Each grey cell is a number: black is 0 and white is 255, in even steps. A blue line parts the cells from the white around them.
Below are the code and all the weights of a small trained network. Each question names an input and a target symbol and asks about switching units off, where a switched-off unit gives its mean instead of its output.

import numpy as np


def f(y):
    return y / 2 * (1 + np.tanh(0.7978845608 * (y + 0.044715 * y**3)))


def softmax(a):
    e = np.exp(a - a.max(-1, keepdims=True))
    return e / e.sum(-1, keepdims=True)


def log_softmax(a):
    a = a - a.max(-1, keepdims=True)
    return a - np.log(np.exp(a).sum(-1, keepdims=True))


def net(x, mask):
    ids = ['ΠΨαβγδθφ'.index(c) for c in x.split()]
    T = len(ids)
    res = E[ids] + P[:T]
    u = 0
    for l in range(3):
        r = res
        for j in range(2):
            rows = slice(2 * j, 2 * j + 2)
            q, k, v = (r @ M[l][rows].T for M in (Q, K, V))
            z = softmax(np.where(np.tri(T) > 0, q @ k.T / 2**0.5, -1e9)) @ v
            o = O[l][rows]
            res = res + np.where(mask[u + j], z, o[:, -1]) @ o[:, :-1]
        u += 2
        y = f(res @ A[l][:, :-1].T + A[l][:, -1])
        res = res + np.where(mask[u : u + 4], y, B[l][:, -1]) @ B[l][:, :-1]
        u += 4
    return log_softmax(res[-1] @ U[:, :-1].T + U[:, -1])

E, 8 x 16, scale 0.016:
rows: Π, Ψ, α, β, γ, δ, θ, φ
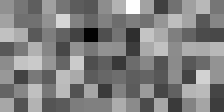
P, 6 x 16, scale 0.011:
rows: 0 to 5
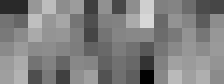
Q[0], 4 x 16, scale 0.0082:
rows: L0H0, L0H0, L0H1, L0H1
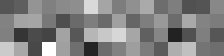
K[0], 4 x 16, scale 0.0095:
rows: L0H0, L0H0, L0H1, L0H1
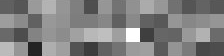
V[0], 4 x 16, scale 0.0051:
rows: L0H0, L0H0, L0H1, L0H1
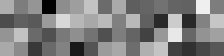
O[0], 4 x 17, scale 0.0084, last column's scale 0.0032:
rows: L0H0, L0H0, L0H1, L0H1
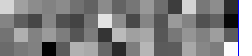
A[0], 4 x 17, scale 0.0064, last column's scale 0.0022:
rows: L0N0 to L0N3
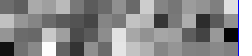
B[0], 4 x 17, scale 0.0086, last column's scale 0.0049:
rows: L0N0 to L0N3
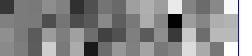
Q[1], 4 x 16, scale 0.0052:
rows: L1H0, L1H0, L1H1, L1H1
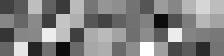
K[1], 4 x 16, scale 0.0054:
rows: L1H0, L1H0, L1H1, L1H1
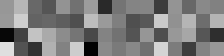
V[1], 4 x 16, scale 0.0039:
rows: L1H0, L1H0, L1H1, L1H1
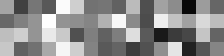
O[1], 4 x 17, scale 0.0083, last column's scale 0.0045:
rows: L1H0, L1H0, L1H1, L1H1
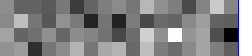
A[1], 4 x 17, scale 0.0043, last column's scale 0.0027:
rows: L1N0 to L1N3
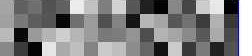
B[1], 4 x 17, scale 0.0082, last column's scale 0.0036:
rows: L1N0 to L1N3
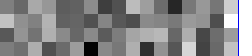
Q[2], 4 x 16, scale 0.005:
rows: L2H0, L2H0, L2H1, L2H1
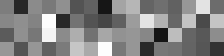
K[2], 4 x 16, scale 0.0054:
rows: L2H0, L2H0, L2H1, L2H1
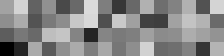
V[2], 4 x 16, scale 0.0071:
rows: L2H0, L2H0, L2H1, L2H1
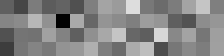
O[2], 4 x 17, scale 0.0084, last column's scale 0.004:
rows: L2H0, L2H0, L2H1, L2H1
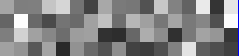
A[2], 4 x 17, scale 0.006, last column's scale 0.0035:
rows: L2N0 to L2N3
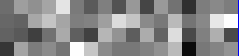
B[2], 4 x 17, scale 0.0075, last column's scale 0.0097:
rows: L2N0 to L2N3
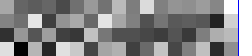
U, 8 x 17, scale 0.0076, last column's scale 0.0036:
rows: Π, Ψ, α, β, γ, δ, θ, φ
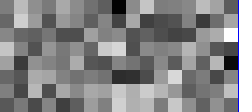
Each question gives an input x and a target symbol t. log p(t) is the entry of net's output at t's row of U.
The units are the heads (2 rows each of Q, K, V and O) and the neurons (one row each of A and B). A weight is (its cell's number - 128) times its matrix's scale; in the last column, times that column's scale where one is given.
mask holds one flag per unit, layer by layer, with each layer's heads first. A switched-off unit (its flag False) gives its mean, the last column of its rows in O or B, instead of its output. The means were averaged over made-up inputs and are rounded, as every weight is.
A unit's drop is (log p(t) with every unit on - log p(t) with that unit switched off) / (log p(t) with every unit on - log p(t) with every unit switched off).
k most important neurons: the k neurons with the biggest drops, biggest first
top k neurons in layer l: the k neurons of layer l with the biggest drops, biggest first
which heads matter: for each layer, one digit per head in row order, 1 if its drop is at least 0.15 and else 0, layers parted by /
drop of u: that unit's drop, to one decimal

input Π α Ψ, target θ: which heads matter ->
11 / 10 / 00
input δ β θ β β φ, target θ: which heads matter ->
01 / 00 / 01
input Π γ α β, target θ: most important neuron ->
(L2N3)
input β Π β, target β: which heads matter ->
11 / 11 / 10
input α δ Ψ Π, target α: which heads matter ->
11 / 11 / 01
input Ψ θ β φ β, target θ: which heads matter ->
10 / 00 / 01
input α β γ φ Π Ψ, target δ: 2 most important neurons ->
(L2N0 L0N1)
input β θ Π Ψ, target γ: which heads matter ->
01 / 00 / 10
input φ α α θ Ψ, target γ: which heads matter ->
01 / 10 / 11
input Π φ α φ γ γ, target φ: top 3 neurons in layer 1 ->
(L1N0 L1N1 L1N2)
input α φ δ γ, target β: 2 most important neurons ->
(L1N1 L0N1)
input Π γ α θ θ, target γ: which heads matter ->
11 / 00 / 11
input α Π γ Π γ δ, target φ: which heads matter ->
01 / 10 / 11
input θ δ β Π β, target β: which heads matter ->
01 / 10 / 10
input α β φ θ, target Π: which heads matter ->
11 / 00 / 01
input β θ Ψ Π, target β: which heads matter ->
00 / 00 / 10
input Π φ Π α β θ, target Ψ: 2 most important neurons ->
(L0N3 L2N0)
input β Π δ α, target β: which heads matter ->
11 / 10 / 00
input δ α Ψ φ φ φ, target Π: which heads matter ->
10 / 01 / 01
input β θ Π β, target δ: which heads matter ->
00 / 11 / 00
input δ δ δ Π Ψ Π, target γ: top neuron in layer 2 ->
(L2N0)
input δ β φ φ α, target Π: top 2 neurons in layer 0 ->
(L0N1 L0N0)
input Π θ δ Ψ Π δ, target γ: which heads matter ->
11 / 00 / 10
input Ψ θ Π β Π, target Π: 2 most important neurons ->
(L2N1 L1N0)
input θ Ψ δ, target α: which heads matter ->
01 / 10 / 00
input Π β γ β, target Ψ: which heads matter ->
01 / 10 / 10
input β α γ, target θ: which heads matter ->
00 / 10 / 00
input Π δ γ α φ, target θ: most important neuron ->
(L1N1)
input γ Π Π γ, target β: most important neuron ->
(L2N0)
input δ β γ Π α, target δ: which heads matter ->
01 / 01 / 01
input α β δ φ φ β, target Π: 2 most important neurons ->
(L2N1 L1N1)
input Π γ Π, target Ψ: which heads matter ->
11 / 10 / 10
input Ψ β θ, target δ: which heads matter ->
00 / 01 / 00
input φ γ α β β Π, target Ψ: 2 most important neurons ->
(L2N0 L0N1)
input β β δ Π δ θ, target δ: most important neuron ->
(L0N3)
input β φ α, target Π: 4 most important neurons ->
(L0N1 L0N0 L2N1 L1N1)
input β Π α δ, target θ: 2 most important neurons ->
(L1N1 L1N2)
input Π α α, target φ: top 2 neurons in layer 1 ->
(L1N1 L1N3)
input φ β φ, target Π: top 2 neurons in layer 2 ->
(L2N1 L2N3)
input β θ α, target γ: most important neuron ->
(L0N1)
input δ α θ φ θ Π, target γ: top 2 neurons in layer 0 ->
(L0N1 L0N0)
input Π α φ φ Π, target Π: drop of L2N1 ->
0.1
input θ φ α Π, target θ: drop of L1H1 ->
0.2
